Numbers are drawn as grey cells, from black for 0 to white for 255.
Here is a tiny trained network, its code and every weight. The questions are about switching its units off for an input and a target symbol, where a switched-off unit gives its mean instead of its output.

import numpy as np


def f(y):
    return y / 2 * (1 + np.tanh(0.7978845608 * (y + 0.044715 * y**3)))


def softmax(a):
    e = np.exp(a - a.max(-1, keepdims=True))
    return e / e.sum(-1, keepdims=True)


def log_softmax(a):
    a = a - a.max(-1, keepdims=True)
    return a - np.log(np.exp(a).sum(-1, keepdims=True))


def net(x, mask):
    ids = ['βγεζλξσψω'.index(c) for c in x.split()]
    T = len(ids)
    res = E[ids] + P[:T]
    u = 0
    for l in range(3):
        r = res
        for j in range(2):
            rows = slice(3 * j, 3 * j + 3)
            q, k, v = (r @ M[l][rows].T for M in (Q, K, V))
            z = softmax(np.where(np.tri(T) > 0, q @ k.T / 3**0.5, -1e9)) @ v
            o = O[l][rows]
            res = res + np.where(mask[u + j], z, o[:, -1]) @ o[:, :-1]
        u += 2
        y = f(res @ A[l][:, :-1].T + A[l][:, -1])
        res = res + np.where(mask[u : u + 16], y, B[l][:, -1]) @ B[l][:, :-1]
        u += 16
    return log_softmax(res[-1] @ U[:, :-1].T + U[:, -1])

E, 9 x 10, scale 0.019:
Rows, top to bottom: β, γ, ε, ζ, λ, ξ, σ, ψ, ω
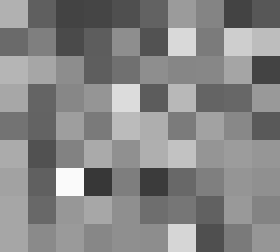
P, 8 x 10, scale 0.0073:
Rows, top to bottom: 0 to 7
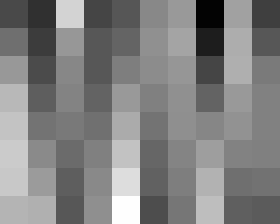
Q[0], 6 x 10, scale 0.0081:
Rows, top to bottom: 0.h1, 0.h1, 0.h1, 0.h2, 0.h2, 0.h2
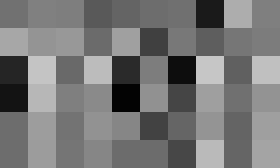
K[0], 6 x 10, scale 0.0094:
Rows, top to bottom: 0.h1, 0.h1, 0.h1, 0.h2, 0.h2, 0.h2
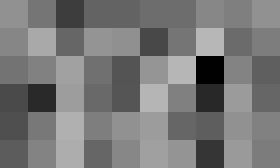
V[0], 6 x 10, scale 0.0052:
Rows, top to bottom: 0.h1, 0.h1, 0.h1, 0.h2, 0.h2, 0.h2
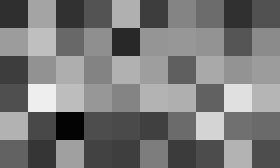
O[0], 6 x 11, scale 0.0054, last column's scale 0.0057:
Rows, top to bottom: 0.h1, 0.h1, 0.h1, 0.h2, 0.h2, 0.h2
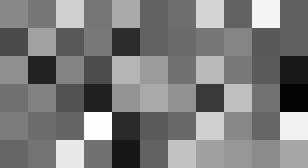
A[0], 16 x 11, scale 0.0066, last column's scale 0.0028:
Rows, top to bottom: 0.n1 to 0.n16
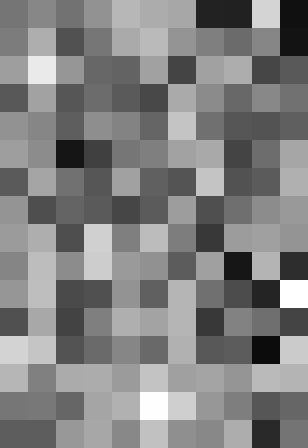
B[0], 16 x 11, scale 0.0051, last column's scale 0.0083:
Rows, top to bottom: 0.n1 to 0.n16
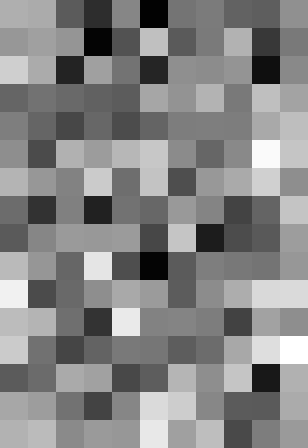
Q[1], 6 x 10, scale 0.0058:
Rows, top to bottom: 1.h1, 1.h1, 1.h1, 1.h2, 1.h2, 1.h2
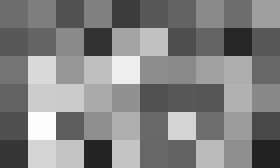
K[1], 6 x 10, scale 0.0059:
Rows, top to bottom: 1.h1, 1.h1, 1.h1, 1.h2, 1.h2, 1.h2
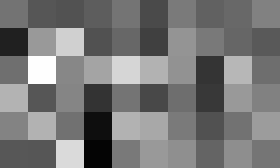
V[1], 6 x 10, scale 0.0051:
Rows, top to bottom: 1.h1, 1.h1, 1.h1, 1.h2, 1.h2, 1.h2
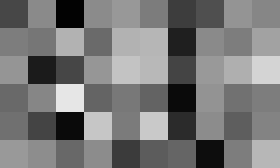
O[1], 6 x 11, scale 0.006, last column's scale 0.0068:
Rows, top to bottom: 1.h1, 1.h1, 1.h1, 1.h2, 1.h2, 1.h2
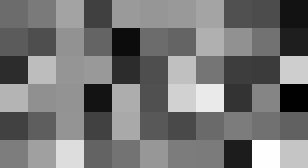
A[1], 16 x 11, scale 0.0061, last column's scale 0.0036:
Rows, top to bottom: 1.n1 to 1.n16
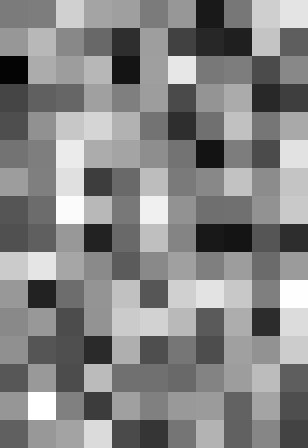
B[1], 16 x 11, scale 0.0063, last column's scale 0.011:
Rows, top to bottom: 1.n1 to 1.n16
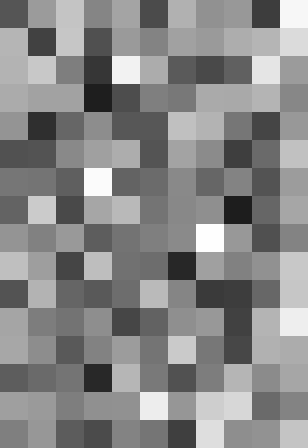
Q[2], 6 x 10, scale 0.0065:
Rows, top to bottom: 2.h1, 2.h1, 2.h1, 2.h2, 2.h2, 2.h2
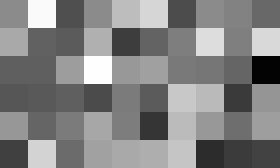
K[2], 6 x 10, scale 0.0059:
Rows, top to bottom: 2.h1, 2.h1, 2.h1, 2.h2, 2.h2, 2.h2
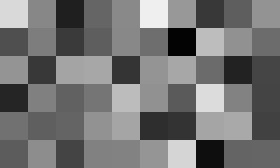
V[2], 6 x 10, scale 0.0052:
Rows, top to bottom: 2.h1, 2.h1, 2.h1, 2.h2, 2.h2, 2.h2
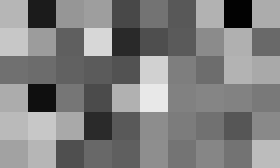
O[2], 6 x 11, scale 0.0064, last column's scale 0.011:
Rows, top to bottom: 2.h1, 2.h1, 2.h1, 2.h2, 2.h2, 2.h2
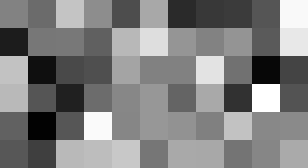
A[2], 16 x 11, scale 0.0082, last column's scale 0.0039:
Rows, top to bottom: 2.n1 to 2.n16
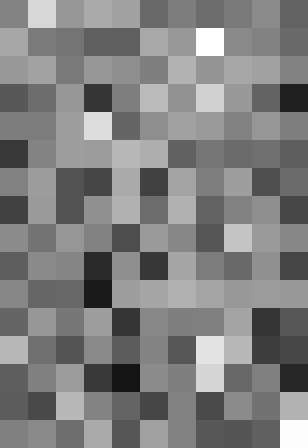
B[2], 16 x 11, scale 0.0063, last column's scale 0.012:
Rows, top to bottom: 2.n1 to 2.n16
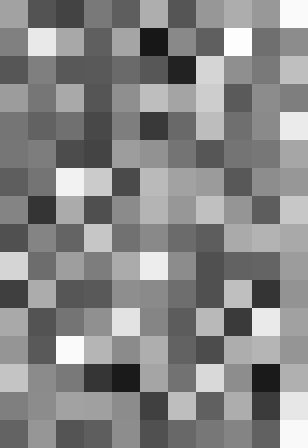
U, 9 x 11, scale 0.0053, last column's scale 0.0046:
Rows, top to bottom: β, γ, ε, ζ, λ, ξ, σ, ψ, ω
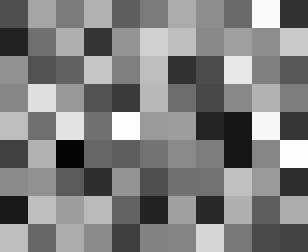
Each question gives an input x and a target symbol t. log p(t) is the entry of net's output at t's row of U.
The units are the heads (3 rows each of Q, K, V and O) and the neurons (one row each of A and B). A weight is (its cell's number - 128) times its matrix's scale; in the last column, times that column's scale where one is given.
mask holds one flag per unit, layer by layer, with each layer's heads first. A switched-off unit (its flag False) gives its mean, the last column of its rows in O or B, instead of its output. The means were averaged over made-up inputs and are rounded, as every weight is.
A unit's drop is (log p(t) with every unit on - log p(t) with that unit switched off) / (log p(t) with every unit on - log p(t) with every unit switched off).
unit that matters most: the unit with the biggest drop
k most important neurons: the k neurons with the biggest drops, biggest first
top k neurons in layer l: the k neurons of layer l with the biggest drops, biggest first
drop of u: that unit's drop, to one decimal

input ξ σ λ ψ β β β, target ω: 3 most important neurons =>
2.n14, 1.n16, 1.n2
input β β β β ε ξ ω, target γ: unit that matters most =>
0.h2
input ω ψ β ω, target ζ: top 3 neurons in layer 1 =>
1.n3, 1.n8, 1.n1
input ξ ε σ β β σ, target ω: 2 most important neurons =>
0.n13, 0.n11
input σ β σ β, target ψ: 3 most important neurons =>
1.n10, 0.n8, 2.n15
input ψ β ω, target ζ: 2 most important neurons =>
1.n3, 2.n1
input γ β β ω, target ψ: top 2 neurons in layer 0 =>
0.n10, 0.n15
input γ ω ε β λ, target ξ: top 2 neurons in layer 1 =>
1.n8, 1.n11
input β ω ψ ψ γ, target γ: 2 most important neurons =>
2.n7, 2.n8
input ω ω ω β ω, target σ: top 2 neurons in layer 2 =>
2.n1, 2.n5
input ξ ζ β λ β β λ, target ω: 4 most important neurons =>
1.n4, 1.n5, 0.n9, 2.n13
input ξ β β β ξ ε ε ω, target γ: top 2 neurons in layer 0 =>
0.n12, 0.n8
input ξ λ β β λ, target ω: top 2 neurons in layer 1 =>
1.n4, 1.n5
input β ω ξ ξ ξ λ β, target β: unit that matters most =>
0.h1
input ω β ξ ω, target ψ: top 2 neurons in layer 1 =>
1.n1, 1.n3
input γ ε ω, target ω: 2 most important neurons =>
1.n1, 2.n3
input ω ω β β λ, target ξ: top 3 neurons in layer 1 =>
1.n8, 1.n11, 1.n2
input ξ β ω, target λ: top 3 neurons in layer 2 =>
2.n10, 2.n14, 2.n16
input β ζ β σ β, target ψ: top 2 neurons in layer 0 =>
0.n8, 0.n6
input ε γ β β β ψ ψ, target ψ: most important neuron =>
2.n15
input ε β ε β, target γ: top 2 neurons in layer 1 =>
1.n10, 1.n2
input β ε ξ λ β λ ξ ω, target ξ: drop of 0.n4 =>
-0.1
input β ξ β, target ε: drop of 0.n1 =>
0.0
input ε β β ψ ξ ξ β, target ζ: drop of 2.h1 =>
0.1
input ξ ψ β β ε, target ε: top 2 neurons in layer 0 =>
0.n3, 0.n8
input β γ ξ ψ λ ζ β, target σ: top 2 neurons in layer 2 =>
2.n11, 2.n2
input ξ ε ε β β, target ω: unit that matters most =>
0.h2
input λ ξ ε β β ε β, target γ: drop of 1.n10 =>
0.3
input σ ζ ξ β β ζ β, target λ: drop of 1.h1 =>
-0.1
